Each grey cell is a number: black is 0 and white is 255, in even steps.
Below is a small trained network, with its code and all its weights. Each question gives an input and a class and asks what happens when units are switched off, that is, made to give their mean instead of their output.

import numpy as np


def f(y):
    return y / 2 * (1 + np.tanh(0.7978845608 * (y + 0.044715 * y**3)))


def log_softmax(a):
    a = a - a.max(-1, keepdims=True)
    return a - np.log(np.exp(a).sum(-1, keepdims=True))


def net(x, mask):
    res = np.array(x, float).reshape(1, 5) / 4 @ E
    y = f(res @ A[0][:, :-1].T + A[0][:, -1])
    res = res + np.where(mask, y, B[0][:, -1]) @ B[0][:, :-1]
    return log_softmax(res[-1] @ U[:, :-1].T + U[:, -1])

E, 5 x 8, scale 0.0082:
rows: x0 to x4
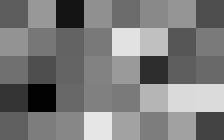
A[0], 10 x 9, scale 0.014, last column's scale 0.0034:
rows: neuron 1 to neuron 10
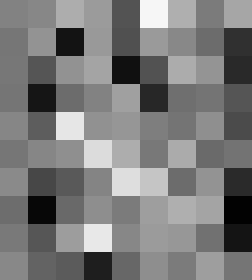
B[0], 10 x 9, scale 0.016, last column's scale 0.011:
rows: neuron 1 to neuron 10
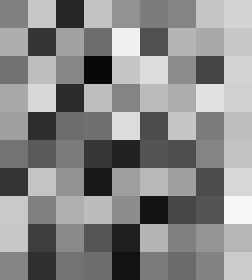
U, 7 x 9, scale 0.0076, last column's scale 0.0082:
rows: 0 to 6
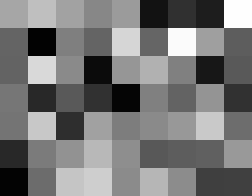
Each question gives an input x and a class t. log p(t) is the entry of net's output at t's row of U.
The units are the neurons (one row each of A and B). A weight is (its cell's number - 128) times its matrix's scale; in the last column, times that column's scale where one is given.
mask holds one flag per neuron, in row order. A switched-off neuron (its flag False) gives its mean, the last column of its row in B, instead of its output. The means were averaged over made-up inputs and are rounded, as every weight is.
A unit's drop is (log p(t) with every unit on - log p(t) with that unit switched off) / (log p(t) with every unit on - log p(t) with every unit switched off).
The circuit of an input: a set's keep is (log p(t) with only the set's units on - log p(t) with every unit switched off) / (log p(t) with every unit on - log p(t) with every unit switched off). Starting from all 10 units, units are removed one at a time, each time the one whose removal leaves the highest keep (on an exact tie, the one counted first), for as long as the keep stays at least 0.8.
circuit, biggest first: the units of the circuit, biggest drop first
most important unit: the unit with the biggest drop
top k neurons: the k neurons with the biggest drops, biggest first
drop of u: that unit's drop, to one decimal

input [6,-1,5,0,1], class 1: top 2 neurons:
[neuron 2; neuron 1]
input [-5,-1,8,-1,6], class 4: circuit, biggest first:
[neuron 4]
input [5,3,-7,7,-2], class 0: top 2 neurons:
[neuron 8; neuron 4]
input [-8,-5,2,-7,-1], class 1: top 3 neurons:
[neuron 5; neuron 8; neuron 6]
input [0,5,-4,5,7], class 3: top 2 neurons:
[neuron 9; neuron 6]
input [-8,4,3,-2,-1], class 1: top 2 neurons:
[neuron 5; neuron 8]
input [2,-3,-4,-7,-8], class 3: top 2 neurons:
[neuron 8; neuron 3]
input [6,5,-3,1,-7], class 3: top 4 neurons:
[neuron 10; neuron 5; neuron 3; neuron 4]
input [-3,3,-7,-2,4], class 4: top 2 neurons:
[neuron 1; neuron 8]
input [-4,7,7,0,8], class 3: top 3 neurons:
[neuron 6; neuron 9; neuron 3]
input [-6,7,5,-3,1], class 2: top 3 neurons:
[neuron 7; neuron 2; neuron 8]
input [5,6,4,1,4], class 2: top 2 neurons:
[neuron 7; neuron 5]
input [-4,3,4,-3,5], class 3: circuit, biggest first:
[neuron 8; neuron 6]
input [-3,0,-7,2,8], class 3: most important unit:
neuron 9
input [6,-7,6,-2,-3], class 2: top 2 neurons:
[neuron 3; neuron 5]
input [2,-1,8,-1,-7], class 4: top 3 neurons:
[neuron 4; neuron 6; neuron 9]
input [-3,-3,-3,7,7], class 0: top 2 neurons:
[neuron 8; neuron 10]
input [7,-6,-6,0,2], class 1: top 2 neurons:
[neuron 2; neuron 4]
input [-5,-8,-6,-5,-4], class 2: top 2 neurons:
[neuron 8; neuron 3]
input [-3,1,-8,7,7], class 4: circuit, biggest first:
[neuron 1]
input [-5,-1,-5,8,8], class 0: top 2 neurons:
[neuron 8; neuron 10]
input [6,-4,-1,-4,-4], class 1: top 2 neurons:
[neuron 8; neuron 2]
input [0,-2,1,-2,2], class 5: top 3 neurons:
[neuron 8; neuron 3; neuron 7]
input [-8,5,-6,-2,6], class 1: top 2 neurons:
[neuron 5; neuron 4]
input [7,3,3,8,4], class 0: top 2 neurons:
[neuron 8; neuron 5]
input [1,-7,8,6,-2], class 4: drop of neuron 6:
0.1
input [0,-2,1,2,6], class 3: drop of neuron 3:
0.0
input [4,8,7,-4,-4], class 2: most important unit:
neuron 7
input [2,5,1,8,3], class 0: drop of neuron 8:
1.7
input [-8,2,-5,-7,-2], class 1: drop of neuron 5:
0.8
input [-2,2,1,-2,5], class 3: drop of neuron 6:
0.1
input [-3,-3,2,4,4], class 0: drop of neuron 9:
-0.1
